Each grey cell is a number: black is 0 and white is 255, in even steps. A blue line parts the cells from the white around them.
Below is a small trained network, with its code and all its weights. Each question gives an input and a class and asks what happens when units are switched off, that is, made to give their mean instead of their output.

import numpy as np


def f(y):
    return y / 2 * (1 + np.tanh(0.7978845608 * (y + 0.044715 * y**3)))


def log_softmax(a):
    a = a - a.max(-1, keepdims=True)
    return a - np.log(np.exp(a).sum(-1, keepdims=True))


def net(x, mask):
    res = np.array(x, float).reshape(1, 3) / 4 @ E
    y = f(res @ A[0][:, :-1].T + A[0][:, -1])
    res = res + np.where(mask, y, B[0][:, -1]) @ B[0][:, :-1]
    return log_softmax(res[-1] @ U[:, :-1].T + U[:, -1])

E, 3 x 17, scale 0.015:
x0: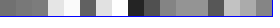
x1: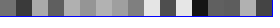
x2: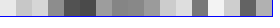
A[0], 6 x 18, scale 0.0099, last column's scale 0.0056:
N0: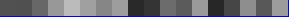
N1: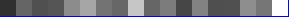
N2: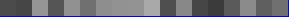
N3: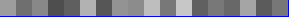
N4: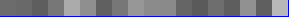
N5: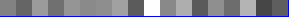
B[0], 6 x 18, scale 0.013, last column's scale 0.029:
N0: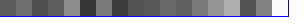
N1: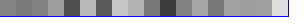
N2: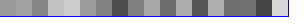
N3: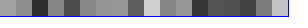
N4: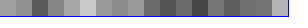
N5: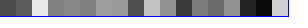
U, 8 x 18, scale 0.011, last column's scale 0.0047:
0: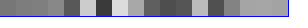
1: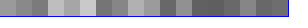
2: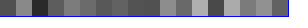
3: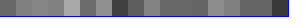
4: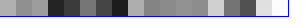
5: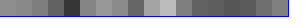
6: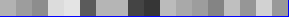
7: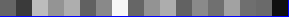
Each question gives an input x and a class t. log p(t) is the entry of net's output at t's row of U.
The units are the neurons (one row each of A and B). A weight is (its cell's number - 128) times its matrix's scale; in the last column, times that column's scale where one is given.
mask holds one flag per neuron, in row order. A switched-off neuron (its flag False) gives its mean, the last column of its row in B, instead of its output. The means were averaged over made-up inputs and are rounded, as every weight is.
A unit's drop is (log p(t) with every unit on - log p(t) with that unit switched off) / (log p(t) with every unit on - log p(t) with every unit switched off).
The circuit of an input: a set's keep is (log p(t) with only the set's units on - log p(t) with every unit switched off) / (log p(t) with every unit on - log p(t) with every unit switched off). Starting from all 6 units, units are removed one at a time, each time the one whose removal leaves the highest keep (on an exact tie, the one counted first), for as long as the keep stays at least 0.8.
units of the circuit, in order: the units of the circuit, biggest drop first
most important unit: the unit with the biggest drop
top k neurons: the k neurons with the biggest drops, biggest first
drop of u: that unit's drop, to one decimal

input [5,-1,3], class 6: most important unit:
N5
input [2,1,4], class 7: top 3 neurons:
(N0 N3 N2)
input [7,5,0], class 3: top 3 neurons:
(N0 N2 N1)
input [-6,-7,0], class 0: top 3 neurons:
(N0 N1 N2)
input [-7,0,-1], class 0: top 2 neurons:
(N1 N2)
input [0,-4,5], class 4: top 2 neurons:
(N5 N2)
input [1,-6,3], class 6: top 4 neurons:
(N1 N0 N5 N3)
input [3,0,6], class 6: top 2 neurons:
(N5 N3)
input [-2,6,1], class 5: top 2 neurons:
(N3 N5)
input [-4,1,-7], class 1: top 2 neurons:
(N2 N4)
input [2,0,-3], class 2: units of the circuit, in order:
(N5 N0)
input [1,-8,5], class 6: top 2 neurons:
(N0 N3)
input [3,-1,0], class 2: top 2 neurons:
(N2 N5)
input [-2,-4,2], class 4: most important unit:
N1
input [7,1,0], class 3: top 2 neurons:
(N0 N1)
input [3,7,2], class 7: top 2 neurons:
(N5 N0)
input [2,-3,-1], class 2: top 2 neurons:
(N2 N5)
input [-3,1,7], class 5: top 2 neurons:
(N0 N3)
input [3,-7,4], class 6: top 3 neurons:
(N5 N1 N0)
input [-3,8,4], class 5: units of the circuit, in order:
(N3)
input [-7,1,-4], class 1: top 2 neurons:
(N2 N3)
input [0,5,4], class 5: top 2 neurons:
(N3 N1)
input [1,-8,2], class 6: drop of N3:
0.2
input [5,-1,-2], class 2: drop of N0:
0.0
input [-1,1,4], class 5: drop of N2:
0.1
